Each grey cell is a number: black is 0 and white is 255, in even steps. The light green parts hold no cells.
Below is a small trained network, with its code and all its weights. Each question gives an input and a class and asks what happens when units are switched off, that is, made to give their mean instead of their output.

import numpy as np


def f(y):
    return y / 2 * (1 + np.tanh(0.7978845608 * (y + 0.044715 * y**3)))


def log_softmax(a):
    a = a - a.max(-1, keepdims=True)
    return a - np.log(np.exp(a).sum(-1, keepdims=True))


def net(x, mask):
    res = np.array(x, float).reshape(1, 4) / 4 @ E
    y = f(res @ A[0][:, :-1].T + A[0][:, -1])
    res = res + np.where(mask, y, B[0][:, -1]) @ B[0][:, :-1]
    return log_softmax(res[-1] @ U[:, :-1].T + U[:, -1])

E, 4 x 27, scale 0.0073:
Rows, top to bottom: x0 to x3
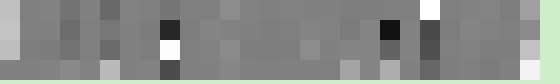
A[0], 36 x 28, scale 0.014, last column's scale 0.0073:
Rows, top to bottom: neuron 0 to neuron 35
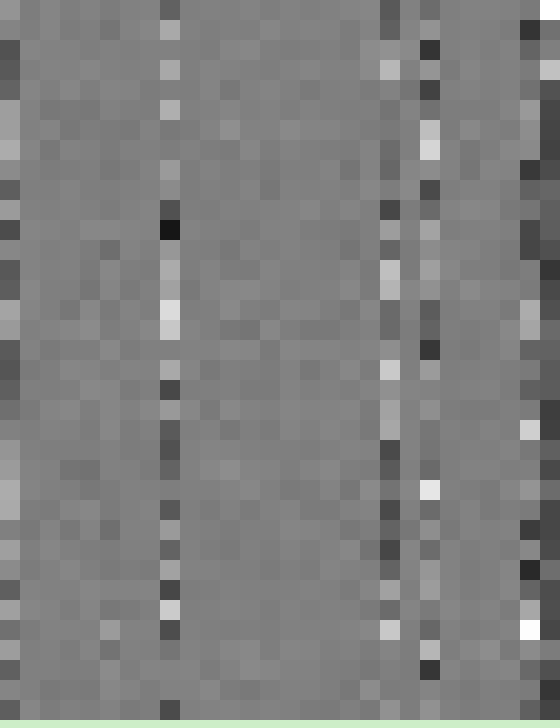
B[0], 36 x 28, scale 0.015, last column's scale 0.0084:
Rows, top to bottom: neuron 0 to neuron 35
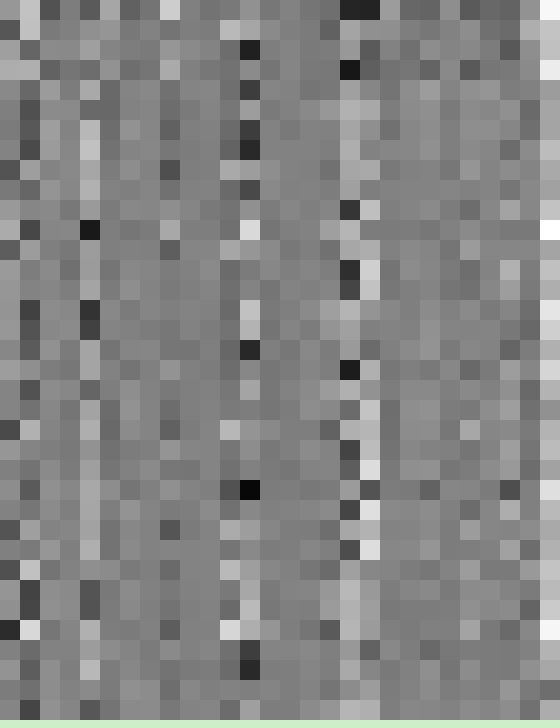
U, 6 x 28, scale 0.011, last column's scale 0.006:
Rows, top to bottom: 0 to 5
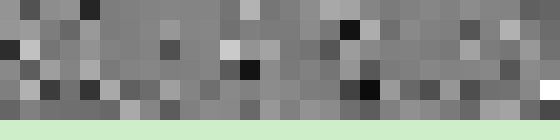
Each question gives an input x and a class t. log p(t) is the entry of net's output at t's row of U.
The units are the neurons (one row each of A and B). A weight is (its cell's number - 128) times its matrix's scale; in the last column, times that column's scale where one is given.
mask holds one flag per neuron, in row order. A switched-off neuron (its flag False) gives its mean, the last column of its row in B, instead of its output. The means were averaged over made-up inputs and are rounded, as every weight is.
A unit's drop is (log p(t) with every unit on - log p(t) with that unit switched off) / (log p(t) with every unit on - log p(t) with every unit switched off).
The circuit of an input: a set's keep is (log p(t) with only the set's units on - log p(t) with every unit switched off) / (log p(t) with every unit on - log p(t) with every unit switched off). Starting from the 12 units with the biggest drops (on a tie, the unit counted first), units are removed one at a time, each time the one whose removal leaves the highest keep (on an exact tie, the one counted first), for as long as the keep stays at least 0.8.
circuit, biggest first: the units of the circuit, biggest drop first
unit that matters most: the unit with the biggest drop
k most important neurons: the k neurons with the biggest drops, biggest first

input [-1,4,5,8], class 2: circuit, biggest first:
(neuron 31)
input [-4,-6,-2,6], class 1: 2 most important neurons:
(neuron 18; neuron 3)
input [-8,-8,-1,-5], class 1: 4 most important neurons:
(neuron 18; neuron 3; neuron 13; neuron 14)
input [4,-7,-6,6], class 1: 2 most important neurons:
(neuron 18; neuron 13)
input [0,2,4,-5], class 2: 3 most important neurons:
(neuron 11; neuron 1; neuron 28)
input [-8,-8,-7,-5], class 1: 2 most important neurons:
(neuron 18; neuron 3)
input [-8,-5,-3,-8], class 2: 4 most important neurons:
(neuron 28; neuron 1; neuron 26; neuron 8)
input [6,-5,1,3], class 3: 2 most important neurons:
(neuron 24; neuron 7)
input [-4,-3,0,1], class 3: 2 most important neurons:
(neuron 0; neuron 2)
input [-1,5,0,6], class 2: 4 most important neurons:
(neuron 31; neuron 21; neuron 3; neuron 18)
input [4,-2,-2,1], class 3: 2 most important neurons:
(neuron 0; neuron 24)
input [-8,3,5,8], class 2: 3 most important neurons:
(neuron 31; neuron 21; neuron 24)
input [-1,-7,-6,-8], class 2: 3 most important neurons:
(neuron 28; neuron 1; neuron 26)
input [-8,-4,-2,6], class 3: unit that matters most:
neuron 2
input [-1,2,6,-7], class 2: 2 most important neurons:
(neuron 1; neuron 28)
